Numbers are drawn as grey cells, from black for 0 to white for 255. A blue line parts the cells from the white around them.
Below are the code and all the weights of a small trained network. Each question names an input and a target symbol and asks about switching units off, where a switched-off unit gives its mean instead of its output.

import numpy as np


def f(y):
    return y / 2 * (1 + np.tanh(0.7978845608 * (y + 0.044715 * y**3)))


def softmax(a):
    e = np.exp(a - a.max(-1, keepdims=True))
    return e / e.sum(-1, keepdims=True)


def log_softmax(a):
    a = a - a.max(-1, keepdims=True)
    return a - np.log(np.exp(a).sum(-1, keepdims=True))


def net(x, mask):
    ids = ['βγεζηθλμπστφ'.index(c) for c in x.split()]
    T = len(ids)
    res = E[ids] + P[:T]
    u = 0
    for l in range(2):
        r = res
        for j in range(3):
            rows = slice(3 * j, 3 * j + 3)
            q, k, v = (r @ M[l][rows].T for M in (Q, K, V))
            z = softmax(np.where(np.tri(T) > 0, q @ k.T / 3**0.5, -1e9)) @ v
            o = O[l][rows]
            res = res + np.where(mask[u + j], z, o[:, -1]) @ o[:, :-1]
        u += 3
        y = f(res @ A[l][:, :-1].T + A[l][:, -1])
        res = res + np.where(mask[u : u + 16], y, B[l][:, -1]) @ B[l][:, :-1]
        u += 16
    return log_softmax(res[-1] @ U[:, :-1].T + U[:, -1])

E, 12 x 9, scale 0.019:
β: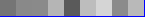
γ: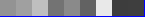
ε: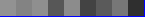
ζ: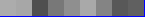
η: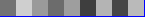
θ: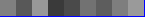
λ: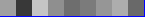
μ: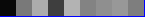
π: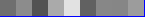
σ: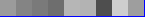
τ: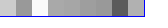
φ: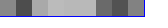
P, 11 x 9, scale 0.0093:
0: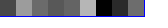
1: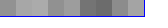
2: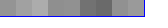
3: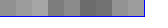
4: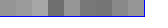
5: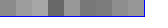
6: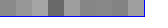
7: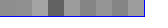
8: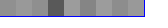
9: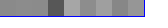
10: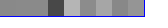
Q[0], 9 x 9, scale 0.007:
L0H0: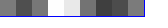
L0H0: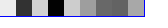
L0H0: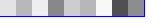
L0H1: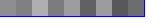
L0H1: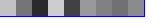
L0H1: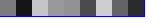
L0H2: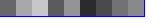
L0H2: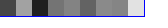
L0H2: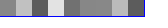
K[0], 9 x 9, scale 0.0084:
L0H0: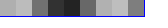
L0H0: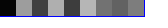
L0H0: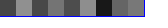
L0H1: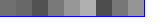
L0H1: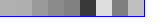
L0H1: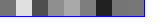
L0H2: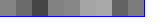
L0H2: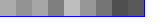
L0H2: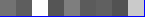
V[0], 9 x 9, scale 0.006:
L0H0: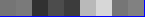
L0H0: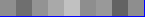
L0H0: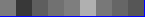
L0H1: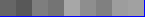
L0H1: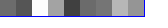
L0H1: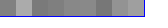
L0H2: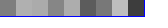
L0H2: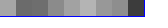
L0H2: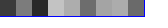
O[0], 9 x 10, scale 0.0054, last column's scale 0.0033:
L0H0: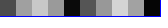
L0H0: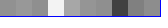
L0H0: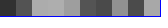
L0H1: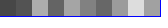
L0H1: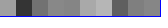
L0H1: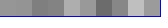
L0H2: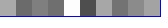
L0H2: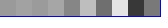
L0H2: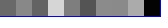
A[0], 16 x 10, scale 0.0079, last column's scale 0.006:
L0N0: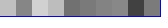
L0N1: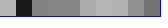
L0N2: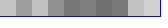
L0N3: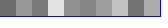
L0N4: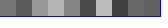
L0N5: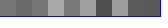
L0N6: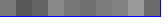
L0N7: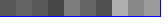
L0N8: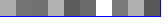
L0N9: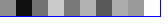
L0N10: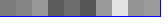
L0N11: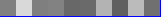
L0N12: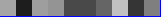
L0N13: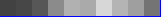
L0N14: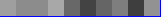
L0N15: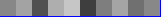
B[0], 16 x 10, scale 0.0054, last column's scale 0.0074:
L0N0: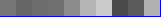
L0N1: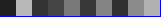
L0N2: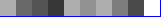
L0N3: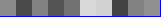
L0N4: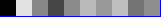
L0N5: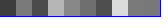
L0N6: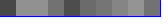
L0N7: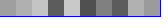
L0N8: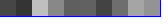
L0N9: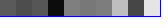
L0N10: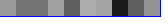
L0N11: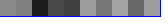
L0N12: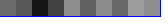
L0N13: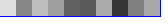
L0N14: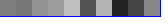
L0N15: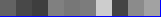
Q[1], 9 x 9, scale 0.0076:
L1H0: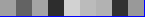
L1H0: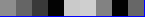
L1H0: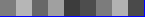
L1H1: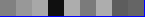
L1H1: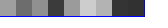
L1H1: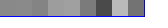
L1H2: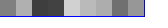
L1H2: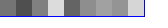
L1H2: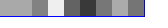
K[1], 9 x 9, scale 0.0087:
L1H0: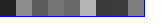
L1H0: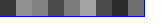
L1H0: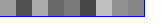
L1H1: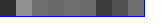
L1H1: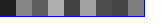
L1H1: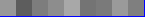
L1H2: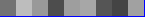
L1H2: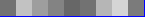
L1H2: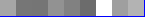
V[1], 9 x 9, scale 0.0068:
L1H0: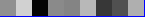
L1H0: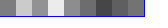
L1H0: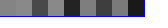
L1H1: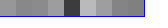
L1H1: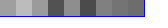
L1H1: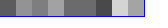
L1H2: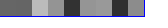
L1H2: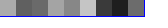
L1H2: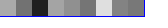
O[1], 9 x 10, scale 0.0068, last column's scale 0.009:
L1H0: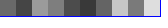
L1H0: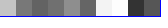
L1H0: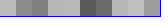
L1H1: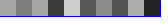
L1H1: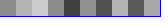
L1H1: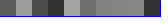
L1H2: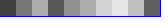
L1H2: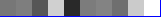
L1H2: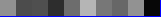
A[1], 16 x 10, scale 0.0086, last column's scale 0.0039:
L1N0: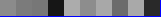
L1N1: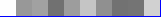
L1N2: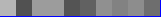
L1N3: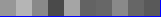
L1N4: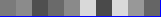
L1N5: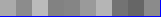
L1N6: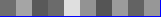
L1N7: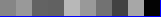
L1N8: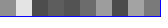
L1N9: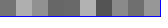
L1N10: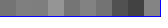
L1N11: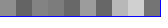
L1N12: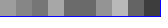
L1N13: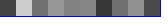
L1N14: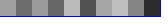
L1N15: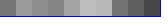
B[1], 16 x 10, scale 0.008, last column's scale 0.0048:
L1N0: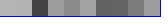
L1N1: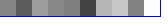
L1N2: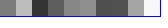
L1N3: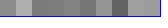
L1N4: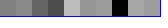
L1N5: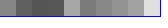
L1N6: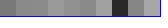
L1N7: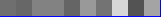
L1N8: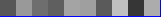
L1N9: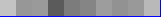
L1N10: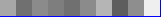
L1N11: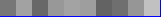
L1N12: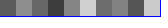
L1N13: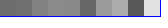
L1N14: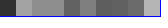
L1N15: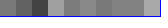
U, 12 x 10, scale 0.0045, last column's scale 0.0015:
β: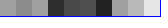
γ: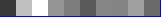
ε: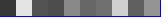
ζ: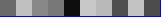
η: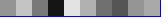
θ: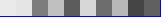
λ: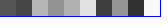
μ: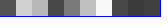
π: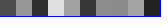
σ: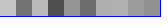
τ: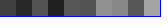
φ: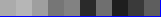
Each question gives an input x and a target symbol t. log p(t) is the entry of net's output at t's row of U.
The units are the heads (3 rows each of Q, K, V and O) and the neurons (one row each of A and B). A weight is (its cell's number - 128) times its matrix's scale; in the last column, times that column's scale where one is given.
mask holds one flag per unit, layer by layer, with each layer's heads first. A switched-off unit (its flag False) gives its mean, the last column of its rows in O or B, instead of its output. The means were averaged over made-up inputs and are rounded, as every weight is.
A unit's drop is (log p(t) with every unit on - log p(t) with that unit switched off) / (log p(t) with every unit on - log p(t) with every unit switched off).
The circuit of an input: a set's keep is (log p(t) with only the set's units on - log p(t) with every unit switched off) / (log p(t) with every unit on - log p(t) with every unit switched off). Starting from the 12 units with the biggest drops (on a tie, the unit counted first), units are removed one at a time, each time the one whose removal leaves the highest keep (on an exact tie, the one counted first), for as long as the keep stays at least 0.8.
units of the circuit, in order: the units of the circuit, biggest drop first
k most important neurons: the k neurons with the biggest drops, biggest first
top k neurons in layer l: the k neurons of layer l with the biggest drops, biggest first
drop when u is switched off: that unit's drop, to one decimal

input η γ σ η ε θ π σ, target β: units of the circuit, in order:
[L1H0 L0N11 L0H0 L0H2]
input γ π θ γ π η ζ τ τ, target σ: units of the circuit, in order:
[L1N1 L1H1 L1N5 L0N2]
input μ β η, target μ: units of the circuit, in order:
[L1H0 L0N7 L1H2 L0N2]
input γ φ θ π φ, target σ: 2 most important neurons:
[L1N1 L0N2]
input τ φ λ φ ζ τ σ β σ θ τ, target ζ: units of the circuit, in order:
[L1H2 L0H0 L0N0]
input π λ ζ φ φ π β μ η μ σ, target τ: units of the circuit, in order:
[L1H0 L0H1 L0N9]
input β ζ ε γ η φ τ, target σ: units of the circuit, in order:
[L1N1 L0N2]
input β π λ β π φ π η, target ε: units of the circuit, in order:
[L1N8 L0N11]
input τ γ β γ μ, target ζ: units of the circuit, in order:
[L1H2 L0H0 L1H0 L0N2]
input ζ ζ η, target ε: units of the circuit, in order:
[L0H1 L1N8 L0N11]
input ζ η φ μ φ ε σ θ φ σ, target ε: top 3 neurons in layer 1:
[L1N14 L1N12 L1N10]
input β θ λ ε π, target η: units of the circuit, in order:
[L1H1 L0H0 L1H2]
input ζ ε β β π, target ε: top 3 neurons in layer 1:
[L1N12 L1N14 L1N2]
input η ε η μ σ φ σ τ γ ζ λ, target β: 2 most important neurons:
[L0N11 L1N2]
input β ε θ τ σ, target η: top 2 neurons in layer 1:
[L1N0 L1N4]
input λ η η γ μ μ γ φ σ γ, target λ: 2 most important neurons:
[L1N7 L0N9]
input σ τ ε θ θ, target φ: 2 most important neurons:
[L0N7 L0N9]
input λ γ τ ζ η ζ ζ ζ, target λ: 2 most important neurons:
[L1N7 L1N8]
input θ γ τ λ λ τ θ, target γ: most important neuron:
[L0N7]
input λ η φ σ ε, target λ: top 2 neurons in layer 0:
[L0N9 L0N12]
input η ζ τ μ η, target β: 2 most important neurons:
[L0N11 L0N8]
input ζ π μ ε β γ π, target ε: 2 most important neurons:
[L1N12 L1N14]
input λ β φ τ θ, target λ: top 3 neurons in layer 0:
[L0N9 L0N12 L0N13]
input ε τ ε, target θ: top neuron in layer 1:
[L1N12]
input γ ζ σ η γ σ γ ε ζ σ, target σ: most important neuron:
[L1N1]
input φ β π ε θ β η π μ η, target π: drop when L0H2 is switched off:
0.2
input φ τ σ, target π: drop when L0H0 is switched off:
0.3
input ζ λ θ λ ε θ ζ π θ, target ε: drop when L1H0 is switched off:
1.0
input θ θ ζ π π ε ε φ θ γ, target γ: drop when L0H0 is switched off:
0.1
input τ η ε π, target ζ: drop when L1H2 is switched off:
0.4
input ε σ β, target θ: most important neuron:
[L0N2]
